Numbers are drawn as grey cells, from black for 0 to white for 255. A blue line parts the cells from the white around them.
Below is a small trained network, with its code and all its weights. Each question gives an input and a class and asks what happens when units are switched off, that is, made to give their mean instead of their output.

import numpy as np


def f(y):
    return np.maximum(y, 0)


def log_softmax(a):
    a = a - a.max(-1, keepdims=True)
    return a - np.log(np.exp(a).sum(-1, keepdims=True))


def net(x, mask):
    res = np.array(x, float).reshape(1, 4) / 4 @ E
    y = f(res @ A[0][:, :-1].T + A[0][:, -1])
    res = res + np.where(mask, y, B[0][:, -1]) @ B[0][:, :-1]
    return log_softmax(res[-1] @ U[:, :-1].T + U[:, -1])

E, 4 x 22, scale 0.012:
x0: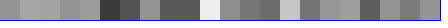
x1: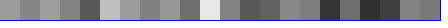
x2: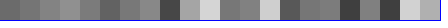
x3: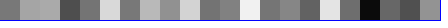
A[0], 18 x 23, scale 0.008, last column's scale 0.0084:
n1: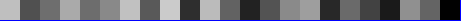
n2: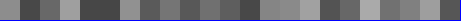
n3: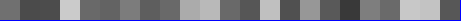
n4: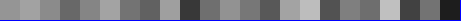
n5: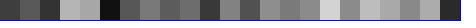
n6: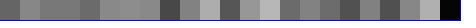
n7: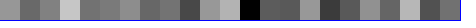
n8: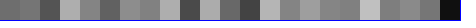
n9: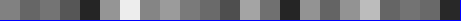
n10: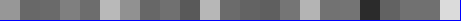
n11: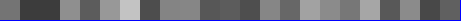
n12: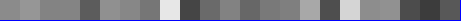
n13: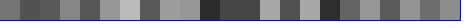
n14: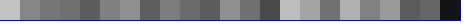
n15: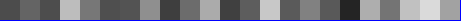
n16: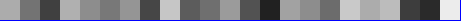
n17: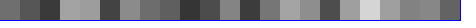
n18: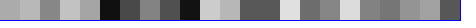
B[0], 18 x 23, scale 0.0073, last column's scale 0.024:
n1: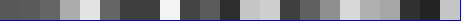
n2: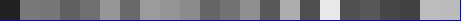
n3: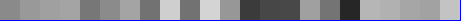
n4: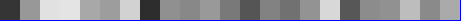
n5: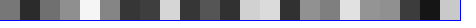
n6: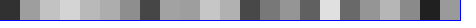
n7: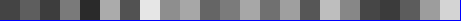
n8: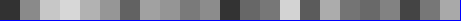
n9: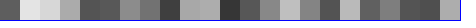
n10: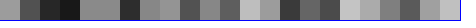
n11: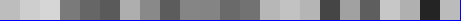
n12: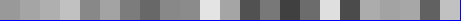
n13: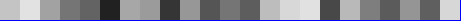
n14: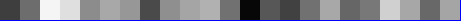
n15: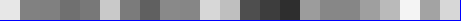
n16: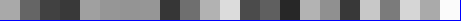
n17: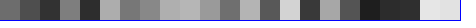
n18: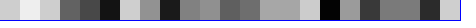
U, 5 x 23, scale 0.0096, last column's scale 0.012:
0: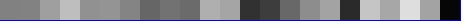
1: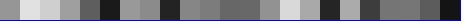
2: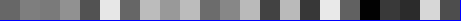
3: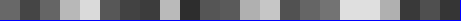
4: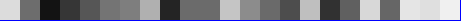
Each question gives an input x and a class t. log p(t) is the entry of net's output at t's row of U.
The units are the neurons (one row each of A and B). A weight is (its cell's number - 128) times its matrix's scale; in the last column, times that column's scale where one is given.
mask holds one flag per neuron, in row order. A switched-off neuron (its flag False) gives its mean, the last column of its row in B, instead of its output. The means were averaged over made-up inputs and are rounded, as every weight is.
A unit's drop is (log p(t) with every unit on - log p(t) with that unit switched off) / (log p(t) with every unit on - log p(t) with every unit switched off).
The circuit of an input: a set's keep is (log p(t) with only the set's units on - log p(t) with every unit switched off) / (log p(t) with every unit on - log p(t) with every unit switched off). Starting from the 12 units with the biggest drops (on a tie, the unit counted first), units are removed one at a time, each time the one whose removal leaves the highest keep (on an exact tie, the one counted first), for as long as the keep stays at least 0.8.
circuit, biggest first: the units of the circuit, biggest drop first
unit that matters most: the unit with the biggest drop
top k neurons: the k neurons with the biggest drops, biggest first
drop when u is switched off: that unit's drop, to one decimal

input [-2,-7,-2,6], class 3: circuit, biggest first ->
n17
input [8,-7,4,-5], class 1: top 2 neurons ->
n18; n1
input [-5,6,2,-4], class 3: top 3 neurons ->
n1; n18; n10
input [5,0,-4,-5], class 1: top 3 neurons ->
n18; n15; n3
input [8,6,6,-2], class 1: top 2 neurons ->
n18; n16
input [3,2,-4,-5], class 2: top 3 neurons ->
n17; n7; n15
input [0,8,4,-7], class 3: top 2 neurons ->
n1; n10
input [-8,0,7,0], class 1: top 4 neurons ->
n13; n16; n9; n11
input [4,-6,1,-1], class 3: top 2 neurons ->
n5; n13
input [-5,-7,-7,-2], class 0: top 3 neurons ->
n16; n1; n12
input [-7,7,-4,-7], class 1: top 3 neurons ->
n13; n11; n9
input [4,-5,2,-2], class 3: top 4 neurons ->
n5; n13; n16; n11
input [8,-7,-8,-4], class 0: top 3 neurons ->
n16; n13; n14
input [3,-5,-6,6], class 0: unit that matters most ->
n17
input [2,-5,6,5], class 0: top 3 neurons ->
n17; n7; n1
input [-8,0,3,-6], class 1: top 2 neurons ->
n13; n11
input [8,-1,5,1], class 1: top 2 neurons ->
n18; n16
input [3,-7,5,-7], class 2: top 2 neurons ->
n17; n2
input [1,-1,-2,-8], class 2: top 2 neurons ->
n17; n7
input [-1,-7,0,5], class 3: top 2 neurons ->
n17; n7
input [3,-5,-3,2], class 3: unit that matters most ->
n15
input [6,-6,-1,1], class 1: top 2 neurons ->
n18; n1
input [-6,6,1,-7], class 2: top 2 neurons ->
n7; n2
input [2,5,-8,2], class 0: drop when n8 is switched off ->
0.0
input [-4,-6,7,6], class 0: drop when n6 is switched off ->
0.1
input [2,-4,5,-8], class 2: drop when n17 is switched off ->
0.8
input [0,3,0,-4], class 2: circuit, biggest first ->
n7
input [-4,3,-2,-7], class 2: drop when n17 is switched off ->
0.4
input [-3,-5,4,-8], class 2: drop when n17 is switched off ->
0.8
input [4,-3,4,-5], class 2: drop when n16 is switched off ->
0.3
